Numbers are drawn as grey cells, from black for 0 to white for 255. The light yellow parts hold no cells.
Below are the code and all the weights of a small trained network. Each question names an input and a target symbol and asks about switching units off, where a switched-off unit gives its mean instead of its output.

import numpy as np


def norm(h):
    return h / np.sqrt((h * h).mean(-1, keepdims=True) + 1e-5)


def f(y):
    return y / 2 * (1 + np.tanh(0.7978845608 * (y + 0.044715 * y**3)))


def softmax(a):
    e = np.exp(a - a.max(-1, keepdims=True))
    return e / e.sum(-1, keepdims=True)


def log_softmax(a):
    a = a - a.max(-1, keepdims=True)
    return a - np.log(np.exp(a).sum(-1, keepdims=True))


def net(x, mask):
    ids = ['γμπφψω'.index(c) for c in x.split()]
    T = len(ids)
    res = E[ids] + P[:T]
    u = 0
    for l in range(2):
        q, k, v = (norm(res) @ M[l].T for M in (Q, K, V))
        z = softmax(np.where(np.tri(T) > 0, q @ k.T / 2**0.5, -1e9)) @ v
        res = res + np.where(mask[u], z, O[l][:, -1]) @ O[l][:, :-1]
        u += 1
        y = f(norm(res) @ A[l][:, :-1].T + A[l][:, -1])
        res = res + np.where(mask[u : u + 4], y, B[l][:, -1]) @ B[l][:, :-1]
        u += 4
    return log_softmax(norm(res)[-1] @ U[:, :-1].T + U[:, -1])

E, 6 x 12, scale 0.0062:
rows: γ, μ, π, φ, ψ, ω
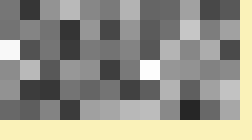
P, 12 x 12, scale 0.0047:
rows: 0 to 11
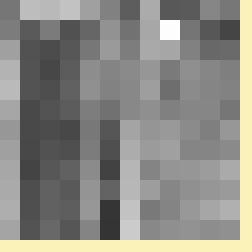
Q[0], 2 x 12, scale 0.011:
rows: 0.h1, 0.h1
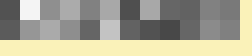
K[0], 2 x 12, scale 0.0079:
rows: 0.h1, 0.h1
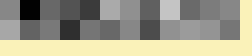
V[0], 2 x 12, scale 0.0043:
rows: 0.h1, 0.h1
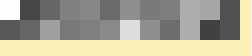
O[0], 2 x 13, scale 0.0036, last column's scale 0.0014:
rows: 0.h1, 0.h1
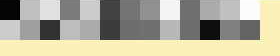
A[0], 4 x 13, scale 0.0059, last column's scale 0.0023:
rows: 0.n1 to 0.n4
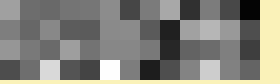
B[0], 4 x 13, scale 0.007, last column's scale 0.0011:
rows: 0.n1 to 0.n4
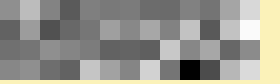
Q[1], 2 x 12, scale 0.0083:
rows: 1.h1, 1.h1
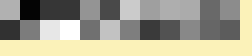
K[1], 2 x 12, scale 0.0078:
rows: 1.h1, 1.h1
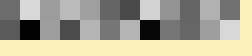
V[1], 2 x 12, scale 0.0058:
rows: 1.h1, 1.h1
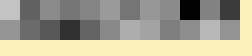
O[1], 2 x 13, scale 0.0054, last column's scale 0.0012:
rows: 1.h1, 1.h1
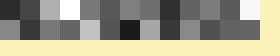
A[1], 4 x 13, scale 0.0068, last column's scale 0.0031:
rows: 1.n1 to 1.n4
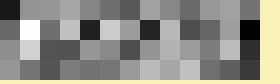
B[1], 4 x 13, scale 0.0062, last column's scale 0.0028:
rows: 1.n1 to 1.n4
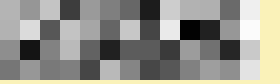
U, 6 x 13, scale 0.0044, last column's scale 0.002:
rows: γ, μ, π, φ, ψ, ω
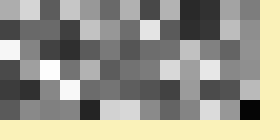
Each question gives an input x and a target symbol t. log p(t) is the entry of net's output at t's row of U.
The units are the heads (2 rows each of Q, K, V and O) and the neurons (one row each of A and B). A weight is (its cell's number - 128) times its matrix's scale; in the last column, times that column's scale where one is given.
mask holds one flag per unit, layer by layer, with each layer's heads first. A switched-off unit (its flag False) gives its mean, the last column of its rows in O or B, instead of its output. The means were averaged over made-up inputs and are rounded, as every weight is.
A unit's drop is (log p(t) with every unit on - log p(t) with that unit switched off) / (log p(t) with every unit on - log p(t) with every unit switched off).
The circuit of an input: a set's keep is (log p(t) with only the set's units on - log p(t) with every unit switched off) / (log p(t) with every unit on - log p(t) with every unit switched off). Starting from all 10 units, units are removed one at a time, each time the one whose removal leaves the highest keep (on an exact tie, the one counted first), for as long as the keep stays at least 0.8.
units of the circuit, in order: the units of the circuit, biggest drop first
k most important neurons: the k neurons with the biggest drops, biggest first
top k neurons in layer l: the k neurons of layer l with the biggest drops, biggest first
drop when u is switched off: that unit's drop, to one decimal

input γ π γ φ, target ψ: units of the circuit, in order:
(1.n3)
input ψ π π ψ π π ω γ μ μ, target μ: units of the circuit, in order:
(0.h1; 0.n4)
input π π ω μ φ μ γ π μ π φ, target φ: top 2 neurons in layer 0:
(0.n2; 0.n1)
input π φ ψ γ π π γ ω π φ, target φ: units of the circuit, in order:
(0.h1; 1.n1; 1.n2)
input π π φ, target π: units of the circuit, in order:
(1.n4; 1.h1)
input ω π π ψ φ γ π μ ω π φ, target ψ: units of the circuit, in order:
(1.h1; 0.h1; 0.n2)
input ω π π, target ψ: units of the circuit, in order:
(1.h1; 0.h1)
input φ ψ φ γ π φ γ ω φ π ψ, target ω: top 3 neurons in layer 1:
(1.n2; 1.n3; 1.n1)
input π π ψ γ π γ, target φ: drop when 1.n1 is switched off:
0.1
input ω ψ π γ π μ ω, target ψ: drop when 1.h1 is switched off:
0.7
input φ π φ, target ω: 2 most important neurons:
(0.n2; 1.n4)
